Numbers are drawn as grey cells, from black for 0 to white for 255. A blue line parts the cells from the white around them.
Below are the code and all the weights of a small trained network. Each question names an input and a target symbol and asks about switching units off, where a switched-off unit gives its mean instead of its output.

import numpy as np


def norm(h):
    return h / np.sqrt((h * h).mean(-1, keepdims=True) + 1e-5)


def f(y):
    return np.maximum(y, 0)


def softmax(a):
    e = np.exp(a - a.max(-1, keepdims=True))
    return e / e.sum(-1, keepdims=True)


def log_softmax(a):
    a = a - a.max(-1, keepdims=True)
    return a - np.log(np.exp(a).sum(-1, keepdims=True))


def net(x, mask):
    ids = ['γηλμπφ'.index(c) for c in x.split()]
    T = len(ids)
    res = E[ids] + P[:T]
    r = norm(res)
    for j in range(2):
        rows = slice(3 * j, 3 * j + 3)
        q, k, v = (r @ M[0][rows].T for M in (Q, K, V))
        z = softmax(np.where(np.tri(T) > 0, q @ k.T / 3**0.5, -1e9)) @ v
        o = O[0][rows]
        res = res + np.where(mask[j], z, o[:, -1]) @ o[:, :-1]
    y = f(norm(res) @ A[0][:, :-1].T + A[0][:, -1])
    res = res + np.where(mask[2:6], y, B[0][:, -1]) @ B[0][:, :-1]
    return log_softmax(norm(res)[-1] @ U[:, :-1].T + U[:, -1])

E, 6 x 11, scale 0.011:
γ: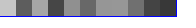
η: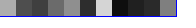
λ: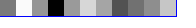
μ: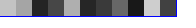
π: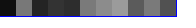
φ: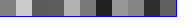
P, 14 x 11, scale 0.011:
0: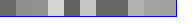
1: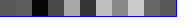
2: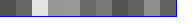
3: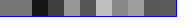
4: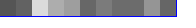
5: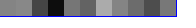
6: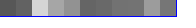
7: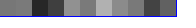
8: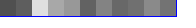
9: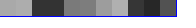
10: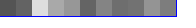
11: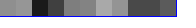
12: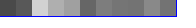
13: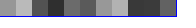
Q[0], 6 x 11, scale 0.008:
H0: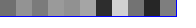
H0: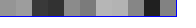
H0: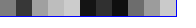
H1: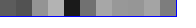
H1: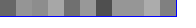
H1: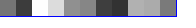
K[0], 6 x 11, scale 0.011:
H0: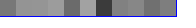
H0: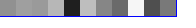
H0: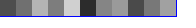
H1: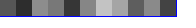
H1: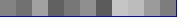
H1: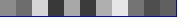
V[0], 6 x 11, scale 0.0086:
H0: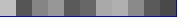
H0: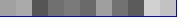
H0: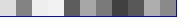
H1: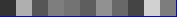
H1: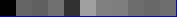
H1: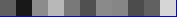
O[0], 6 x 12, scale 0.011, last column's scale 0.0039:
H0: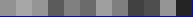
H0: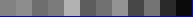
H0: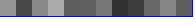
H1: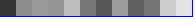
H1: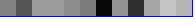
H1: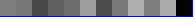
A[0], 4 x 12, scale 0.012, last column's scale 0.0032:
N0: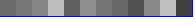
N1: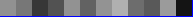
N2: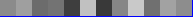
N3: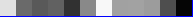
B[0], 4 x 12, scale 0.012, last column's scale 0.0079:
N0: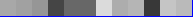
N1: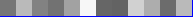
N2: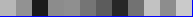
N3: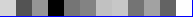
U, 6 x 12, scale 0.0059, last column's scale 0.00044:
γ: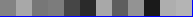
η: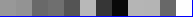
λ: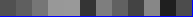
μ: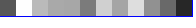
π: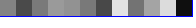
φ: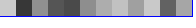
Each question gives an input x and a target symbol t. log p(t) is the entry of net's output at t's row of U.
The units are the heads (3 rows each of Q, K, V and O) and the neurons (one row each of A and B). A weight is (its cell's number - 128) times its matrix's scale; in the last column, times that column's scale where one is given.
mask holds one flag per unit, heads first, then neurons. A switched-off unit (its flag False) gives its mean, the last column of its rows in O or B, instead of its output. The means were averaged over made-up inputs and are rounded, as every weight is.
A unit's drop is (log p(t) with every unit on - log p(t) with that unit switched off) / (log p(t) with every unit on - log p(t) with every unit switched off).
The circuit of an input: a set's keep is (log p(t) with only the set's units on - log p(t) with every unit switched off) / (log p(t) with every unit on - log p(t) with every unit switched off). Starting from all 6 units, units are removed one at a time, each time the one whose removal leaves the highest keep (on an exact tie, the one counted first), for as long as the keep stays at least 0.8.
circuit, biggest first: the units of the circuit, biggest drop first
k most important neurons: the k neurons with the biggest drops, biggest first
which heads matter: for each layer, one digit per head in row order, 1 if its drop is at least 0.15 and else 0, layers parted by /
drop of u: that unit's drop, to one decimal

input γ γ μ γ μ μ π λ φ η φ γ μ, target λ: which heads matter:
00
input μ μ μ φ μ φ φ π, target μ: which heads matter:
01
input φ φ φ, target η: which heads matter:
10
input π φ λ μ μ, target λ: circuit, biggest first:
(H0, N3)
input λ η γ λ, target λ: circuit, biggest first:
(H0, N3, H1)
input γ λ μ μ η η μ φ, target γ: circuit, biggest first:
(H0)
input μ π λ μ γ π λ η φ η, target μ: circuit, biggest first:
(H1, N1)
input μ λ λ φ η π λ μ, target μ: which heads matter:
01
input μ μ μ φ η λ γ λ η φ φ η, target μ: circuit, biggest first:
(H1, H0)
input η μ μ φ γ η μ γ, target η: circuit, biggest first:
(H1, N1)
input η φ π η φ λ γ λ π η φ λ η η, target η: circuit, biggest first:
(N1, H1)
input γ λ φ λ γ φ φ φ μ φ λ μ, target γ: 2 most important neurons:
(N0, N3)
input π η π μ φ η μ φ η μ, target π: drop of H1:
1.2
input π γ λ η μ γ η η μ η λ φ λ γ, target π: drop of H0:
0.0
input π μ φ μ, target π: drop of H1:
1.1
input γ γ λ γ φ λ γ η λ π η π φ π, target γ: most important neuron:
(N0)
